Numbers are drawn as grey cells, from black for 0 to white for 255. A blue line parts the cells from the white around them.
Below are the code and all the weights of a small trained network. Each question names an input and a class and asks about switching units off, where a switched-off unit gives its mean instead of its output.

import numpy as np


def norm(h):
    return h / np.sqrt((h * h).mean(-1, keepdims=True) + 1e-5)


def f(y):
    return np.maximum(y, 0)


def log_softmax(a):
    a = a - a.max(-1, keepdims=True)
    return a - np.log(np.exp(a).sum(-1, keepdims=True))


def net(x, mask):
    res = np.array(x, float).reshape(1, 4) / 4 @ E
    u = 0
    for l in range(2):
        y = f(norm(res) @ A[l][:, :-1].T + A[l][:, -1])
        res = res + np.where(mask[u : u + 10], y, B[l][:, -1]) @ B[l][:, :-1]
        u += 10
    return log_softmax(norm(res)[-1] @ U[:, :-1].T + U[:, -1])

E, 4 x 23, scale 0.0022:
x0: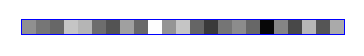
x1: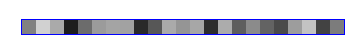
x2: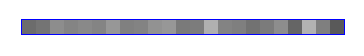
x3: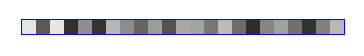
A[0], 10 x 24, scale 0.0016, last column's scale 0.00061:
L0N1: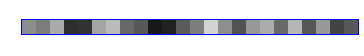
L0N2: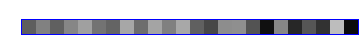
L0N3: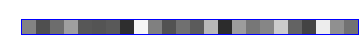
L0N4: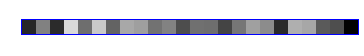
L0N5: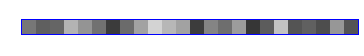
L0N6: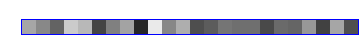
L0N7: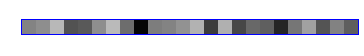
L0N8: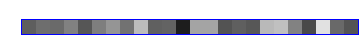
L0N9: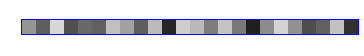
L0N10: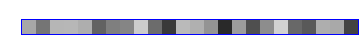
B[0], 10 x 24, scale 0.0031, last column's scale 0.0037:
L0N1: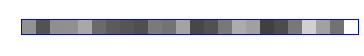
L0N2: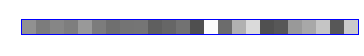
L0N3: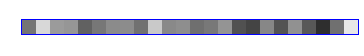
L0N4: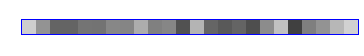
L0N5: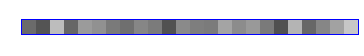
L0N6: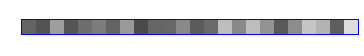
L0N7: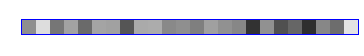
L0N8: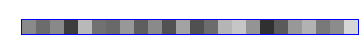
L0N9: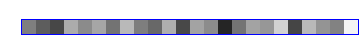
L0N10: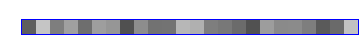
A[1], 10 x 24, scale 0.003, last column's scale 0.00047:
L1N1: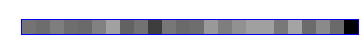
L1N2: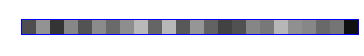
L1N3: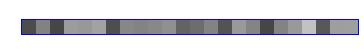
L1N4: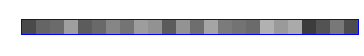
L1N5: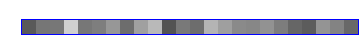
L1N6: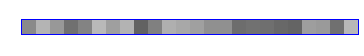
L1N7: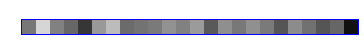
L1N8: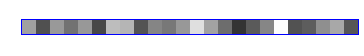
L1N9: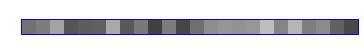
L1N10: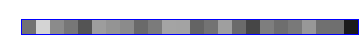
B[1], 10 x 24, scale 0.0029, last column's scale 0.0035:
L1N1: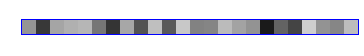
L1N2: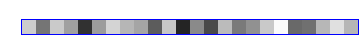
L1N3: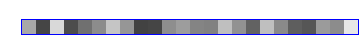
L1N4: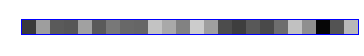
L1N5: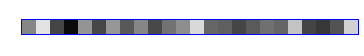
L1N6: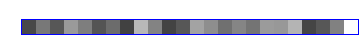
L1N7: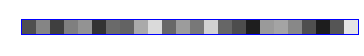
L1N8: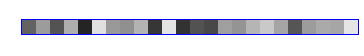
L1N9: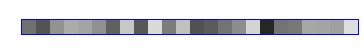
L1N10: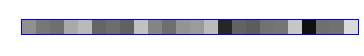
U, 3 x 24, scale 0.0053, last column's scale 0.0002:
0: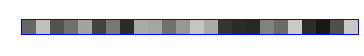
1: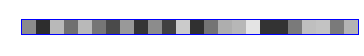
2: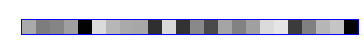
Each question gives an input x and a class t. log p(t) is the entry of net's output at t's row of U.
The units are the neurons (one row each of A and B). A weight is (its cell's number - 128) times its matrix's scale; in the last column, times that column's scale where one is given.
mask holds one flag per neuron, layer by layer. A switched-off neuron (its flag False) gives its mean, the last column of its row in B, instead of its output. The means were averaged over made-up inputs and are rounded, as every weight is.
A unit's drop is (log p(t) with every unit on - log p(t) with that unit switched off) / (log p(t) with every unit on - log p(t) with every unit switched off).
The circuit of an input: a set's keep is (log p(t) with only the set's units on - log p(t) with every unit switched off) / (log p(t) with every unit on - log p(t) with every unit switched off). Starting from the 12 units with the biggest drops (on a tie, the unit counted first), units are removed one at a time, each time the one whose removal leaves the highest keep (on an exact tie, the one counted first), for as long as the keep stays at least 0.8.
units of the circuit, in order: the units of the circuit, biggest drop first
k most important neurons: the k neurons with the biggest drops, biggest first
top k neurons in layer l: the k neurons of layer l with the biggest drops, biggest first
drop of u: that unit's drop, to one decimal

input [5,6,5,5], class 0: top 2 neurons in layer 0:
[L0N7, L0N1]
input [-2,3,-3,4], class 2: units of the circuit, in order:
[L0N9]
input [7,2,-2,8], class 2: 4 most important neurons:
[L0N9, L1N8, L0N1, L0N8]
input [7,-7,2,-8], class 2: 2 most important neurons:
[L0N4, L0N1]
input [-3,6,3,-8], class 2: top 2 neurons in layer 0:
[L0N3, L0N4]
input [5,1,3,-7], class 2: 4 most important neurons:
[L0N4, L0N1, L1N2, L0N8]
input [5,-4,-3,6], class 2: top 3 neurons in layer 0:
[L0N9, L0N1, L0N8]
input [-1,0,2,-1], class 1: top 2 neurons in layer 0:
[L0N9, L0N8]
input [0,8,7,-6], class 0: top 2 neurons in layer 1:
[L1N7, L1N10]
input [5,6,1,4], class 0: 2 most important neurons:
[L0N7, L0N1]
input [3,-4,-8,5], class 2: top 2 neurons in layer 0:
[L0N9, L0N7]
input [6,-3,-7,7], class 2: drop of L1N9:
0.1
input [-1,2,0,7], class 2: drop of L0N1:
0.0
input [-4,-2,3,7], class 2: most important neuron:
[L1N8]
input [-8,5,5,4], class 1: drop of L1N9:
0.1
